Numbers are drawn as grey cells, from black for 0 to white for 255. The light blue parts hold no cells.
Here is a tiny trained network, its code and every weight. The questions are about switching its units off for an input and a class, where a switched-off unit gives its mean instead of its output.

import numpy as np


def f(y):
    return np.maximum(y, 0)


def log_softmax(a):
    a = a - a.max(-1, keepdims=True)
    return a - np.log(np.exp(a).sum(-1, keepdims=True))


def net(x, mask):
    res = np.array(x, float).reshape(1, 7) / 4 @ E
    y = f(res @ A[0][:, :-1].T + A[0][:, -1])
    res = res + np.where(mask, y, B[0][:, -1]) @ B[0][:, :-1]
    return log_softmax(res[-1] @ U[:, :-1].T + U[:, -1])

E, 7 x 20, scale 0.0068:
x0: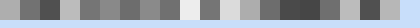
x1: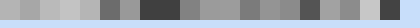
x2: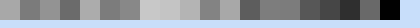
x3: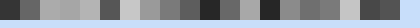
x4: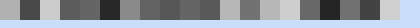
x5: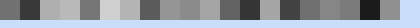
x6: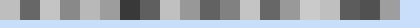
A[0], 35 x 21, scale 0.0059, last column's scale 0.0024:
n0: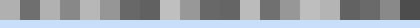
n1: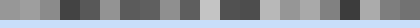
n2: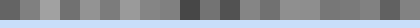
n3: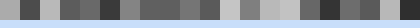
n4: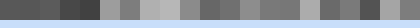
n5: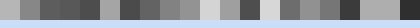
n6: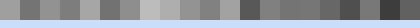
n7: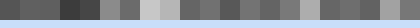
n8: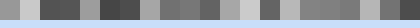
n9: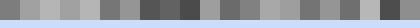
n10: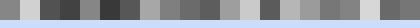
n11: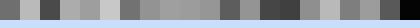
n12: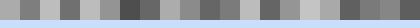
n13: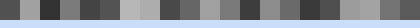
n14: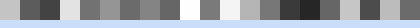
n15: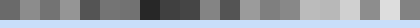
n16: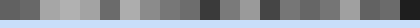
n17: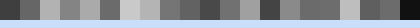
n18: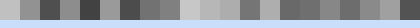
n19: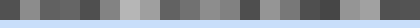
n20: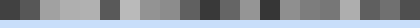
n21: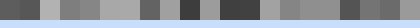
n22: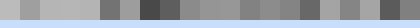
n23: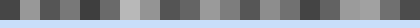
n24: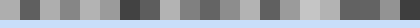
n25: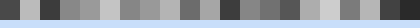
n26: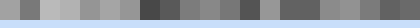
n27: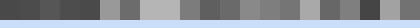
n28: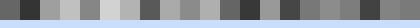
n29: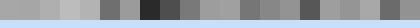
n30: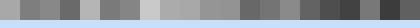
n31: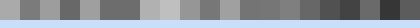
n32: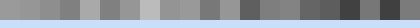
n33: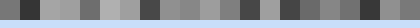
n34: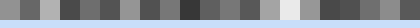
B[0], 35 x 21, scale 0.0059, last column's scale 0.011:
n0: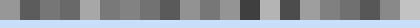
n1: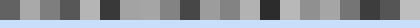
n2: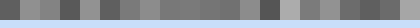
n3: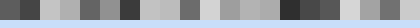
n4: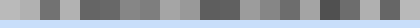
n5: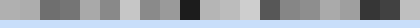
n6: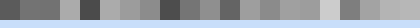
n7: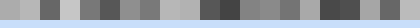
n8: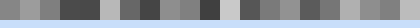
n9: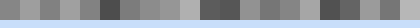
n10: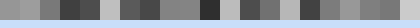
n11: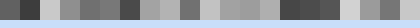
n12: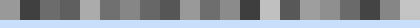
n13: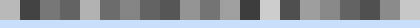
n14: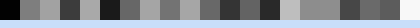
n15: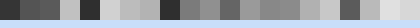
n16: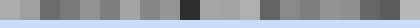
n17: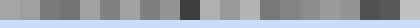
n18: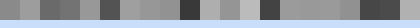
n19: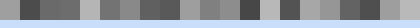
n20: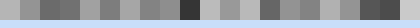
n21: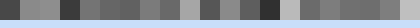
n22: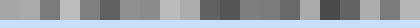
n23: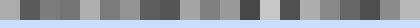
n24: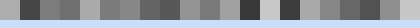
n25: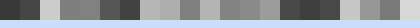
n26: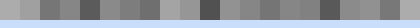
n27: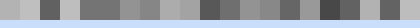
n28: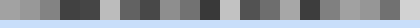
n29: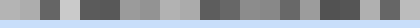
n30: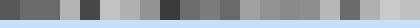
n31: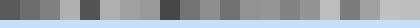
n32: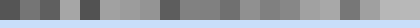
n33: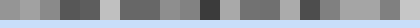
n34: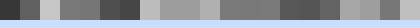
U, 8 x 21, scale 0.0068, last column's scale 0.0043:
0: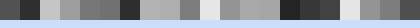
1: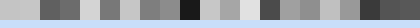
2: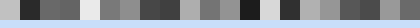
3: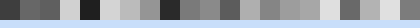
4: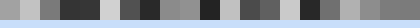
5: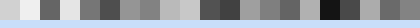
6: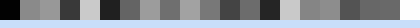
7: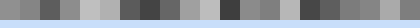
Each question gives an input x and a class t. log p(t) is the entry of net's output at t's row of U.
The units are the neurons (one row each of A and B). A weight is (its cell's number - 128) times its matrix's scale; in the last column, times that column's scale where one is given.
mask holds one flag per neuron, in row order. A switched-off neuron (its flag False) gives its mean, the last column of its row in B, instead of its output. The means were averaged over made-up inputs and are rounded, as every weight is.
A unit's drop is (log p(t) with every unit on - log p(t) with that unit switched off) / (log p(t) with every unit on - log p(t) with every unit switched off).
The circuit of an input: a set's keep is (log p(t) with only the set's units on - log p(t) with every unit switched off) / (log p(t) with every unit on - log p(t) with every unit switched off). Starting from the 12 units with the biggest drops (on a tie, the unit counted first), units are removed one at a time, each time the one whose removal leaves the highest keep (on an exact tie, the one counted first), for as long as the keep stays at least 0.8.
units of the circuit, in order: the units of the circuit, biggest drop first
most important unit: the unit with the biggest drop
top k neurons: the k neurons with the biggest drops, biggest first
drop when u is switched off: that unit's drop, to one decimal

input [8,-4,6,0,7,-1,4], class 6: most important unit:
n14
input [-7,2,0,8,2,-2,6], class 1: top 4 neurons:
(n20; n14; n17; n16)
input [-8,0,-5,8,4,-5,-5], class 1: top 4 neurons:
(n20; n17; n14; n16)
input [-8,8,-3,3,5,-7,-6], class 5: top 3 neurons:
(n29; n9; n14)
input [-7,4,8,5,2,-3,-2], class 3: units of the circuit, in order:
(n30; n31)
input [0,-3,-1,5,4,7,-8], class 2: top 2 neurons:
(n13; n23)
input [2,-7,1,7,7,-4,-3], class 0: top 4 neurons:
(n3; n34; n5; n1)
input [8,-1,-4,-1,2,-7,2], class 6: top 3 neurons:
(n14; n28; n33)
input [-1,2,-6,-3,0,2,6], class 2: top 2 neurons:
(n24; n12)
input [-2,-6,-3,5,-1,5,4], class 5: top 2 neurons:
(n27; n7)
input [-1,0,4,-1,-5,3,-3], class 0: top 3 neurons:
(n25; n15; n11)
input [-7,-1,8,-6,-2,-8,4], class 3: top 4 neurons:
(n30; n31; n6; n32)
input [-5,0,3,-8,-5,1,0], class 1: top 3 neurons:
(n5; n1; n14)
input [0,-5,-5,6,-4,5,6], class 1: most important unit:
n20
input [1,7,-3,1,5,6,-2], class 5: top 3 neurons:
(n29; n22; n10)
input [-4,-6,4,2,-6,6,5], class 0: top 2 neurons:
(n25; n11)
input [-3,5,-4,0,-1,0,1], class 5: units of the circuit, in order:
(n29; n9)
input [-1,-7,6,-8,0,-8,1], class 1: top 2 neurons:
(n5; n1)
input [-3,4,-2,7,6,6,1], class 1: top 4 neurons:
(n20; n17; n16; n25)
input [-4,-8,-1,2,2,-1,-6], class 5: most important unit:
n7
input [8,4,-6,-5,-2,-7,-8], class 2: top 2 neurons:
(n13; n23)
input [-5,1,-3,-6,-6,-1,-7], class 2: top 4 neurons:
(n13; n23; n19; n3)
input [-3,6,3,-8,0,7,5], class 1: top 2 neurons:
(n5; n1)
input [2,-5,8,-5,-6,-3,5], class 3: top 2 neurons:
(n30; n31)
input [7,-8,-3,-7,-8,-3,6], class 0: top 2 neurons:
(n11; n25)
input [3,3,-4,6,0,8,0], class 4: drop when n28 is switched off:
0.6
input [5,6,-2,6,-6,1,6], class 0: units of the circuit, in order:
(n11)
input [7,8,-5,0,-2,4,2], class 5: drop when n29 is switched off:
0.6
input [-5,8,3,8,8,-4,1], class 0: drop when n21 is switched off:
0.0
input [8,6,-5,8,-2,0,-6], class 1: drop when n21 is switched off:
0.1
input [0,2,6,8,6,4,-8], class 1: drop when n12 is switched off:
0.2
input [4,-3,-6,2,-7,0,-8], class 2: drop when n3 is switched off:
0.3
